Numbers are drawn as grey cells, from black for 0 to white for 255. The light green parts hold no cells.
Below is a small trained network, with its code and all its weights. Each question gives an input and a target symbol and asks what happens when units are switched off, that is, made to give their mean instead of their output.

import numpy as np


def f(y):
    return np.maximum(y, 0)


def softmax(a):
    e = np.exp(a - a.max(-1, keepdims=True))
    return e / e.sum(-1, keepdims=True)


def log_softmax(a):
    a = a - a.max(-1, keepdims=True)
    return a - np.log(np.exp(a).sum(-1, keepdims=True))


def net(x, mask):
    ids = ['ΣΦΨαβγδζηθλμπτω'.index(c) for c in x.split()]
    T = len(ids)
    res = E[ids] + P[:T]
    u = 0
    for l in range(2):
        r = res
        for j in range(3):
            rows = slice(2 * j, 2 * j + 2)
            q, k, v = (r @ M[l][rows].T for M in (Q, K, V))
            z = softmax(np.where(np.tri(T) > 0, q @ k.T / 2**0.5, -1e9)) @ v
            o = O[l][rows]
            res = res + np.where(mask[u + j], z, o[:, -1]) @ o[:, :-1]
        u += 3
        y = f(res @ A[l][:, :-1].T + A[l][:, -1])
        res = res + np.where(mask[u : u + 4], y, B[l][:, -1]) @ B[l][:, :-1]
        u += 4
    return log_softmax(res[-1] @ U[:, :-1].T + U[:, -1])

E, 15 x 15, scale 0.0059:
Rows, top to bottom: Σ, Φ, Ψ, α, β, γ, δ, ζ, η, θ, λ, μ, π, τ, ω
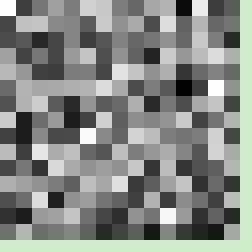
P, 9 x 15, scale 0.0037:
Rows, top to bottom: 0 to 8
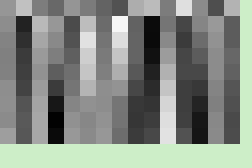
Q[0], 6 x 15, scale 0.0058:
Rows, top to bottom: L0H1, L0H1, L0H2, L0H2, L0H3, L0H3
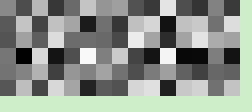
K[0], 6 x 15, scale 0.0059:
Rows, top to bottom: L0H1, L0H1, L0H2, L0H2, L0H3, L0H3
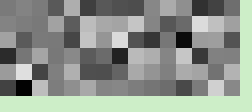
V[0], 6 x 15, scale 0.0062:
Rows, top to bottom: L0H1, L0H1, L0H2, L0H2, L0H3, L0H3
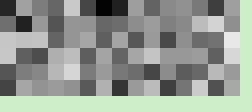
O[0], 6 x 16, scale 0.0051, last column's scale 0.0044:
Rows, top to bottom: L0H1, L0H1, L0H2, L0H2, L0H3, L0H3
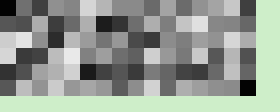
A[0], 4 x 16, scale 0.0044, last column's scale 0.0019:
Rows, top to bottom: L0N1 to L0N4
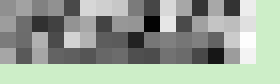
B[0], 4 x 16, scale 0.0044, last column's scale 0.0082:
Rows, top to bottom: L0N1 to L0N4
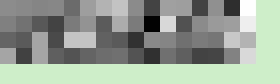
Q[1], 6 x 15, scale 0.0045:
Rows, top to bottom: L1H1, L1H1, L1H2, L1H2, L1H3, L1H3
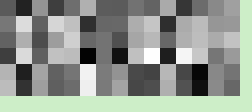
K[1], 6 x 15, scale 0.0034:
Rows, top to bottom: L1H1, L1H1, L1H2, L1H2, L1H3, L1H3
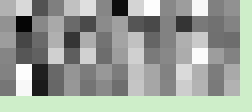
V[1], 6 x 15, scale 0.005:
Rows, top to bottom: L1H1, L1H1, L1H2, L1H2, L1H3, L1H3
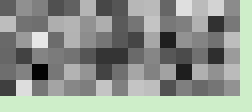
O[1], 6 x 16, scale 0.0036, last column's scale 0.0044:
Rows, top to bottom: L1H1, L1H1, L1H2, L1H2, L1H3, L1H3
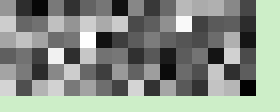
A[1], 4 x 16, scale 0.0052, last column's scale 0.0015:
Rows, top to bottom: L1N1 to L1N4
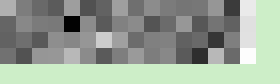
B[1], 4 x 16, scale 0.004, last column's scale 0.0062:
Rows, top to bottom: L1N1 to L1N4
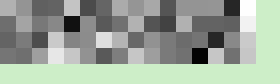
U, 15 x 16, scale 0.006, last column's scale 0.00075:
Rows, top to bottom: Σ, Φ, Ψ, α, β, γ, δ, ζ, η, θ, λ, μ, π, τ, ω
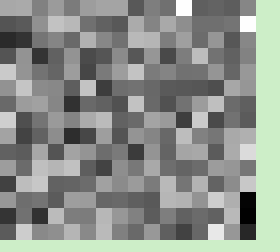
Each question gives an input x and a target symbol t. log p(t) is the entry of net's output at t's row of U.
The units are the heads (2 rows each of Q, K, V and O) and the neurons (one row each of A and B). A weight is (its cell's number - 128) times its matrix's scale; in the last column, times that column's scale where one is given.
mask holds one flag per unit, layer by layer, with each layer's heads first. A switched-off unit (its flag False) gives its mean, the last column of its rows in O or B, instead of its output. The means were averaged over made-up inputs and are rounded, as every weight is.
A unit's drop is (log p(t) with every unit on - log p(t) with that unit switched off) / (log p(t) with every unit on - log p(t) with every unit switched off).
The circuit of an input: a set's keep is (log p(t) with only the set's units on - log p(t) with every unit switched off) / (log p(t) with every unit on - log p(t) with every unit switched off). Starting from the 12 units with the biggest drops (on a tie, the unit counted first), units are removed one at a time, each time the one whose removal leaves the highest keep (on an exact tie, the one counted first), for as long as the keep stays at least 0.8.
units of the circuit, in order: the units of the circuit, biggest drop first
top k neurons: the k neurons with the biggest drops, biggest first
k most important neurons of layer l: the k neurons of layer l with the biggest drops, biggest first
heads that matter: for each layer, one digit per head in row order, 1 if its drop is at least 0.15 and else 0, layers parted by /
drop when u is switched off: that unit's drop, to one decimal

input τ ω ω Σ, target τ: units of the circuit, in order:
L0H1; L1H2; L1N3; L0H2
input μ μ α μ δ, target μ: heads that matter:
000 / 101
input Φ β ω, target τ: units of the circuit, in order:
L0H1; L1H2; L1N3
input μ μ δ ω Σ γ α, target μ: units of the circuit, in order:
L1H3; L1H1; L0H1; L0H2
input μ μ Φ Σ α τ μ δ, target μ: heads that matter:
100 / 101
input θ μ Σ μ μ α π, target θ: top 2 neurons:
L0N3; L0N1
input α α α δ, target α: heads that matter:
100 / 001
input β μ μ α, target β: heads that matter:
101 / 011
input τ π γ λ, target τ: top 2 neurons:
L1N3; L1N1
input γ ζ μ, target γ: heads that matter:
001 / 010
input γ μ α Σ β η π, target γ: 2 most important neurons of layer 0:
L0N4; L0N3
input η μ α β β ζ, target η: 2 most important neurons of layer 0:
L0N4; L0N2
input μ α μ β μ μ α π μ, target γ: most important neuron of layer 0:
L0N3
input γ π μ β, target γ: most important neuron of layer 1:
L1N2
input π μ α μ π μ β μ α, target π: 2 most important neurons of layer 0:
L0N2; L0N3
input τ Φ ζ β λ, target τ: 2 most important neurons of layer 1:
L1N3; L1N1
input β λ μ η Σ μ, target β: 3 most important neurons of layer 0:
L0N1; L0N3; L0N4
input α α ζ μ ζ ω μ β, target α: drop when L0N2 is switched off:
0.1
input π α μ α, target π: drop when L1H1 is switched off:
0.1
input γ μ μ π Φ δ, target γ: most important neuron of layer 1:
L1N2
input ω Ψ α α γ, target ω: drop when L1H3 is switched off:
0.2
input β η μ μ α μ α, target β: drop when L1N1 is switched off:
0.2
